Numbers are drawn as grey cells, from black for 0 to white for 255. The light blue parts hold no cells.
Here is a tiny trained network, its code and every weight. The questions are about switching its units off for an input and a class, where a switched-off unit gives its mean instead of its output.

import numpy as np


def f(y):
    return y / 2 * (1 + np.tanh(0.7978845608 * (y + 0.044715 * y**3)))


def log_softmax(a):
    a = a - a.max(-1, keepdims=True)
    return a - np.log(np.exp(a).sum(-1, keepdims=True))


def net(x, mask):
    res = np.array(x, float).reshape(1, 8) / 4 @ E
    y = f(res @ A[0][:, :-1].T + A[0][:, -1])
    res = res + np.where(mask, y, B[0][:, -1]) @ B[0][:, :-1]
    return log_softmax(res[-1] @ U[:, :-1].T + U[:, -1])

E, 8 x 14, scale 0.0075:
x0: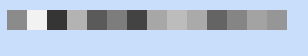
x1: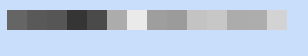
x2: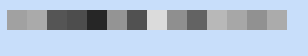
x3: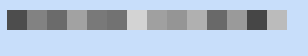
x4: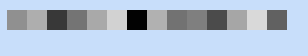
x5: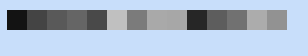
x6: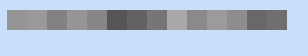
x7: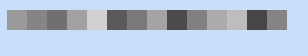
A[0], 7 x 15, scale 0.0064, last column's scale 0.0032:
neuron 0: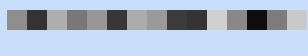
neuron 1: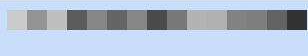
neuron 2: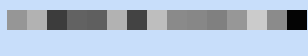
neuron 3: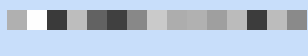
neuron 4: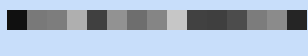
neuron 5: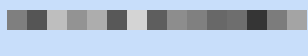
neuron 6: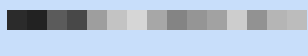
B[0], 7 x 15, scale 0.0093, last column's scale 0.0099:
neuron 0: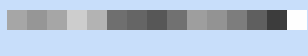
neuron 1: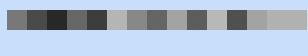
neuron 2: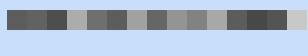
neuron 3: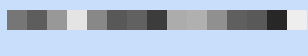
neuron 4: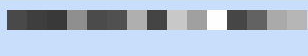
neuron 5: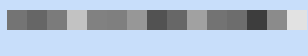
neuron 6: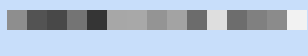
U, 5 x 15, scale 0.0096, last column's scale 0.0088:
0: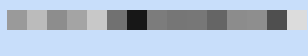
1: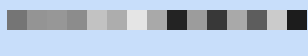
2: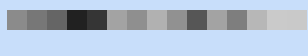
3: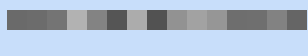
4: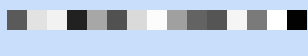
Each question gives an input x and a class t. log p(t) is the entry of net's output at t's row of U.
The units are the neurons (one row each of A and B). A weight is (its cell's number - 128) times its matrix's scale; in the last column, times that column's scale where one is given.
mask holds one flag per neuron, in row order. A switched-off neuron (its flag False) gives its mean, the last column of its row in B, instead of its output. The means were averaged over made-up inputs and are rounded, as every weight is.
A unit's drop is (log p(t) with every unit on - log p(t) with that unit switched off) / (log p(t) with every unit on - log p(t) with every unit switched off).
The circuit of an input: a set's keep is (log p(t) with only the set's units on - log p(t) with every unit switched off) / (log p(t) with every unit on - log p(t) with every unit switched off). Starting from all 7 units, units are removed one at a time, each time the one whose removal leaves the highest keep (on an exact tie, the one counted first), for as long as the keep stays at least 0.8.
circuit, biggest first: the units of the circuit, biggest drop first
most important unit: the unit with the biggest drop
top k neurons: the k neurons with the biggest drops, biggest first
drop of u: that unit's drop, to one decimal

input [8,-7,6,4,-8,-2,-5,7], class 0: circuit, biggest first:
neuron 4; neuron 6
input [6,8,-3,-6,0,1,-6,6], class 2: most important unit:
neuron 0
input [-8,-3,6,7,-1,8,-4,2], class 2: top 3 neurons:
neuron 6; neuron 3; neuron 2
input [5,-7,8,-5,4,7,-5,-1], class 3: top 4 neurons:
neuron 2; neuron 4; neuron 6; neuron 1
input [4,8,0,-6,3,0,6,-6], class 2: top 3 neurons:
neuron 0; neuron 3; neuron 5
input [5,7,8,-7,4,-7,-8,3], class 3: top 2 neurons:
neuron 2; neuron 3
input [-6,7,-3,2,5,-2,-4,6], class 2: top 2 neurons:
neuron 6; neuron 3
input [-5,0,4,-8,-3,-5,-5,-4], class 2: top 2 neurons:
neuron 1; neuron 3
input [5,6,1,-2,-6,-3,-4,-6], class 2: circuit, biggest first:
neuron 0; neuron 5
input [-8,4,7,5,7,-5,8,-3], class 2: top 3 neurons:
neuron 0; neuron 5; neuron 6
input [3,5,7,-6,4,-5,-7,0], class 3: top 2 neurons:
neuron 2; neuron 3
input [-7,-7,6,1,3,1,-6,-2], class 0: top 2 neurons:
neuron 6; neuron 1
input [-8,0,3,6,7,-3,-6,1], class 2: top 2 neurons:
neuron 6; neuron 3
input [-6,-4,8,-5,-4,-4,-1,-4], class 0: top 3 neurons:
neuron 0; neuron 6; neuron 4
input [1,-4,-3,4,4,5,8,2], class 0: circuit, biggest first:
neuron 6
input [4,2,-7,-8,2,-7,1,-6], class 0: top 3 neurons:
neuron 6; neuron 4; neuron 2
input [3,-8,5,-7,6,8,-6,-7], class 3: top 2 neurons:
neuron 2; neuron 4
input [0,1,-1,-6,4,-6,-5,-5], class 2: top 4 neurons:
neuron 0; neuron 3; neuron 1; neuron 5
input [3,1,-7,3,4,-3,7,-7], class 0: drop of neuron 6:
0.3
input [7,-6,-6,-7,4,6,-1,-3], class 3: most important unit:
neuron 4
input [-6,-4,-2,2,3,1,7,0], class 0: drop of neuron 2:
0.0
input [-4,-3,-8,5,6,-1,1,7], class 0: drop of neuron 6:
0.1
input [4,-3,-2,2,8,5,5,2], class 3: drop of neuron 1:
-0.1
